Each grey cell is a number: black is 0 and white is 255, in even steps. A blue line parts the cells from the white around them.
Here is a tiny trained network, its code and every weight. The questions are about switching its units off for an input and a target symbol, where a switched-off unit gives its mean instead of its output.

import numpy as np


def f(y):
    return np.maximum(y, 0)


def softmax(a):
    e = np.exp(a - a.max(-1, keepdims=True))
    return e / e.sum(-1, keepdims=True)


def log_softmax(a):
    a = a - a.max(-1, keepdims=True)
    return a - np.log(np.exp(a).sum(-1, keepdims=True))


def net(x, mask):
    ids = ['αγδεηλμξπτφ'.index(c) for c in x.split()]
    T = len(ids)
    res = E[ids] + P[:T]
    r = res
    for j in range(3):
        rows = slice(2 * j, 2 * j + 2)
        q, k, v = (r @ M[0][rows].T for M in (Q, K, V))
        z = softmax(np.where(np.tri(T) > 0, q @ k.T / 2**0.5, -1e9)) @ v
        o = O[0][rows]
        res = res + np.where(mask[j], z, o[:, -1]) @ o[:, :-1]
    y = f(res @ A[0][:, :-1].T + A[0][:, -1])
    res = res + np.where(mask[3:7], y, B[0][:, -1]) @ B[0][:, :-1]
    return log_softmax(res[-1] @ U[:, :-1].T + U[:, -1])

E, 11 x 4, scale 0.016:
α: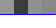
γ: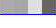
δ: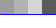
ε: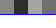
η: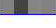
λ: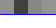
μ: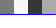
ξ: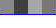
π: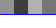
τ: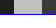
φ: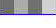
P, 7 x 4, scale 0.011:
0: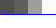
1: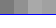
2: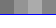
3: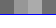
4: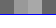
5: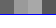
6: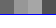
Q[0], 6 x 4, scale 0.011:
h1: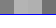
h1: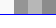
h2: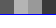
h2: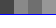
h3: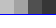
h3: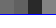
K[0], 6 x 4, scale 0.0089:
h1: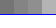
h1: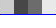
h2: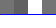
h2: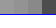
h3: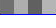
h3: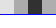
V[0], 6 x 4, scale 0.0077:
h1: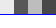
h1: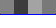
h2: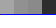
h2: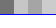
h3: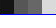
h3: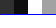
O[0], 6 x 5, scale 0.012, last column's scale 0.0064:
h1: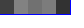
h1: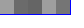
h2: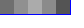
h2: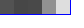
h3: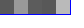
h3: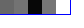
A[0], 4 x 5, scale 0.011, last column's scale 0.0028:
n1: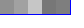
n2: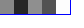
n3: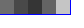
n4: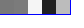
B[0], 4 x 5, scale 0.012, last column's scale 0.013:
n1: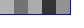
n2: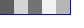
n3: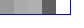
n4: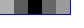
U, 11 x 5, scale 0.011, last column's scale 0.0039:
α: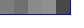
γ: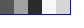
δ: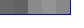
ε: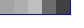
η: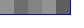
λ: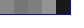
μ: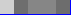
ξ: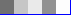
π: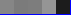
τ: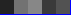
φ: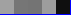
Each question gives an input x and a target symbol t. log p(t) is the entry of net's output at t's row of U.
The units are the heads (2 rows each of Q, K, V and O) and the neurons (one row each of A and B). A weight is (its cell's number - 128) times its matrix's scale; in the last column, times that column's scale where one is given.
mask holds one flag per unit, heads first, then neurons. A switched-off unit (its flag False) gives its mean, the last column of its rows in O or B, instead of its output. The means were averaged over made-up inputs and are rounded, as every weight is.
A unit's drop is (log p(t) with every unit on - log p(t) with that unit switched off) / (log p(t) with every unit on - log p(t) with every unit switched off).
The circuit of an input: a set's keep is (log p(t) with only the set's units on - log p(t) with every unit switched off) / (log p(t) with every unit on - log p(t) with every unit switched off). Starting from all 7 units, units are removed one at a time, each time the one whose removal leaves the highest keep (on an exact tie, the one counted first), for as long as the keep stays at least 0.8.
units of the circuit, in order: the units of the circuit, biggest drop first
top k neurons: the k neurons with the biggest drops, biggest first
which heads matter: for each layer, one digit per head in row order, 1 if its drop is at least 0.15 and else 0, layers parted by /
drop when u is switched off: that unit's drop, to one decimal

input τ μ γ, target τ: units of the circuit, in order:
h3; n2
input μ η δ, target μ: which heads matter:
100
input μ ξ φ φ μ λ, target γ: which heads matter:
010
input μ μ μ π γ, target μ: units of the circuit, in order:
n4; h1
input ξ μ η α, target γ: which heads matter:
000
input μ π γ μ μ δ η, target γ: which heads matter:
001
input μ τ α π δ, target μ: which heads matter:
110
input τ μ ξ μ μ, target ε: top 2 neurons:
n1; n2
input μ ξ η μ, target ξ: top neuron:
n4
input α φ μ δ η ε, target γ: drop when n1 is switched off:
0.1
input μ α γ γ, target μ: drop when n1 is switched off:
0.2
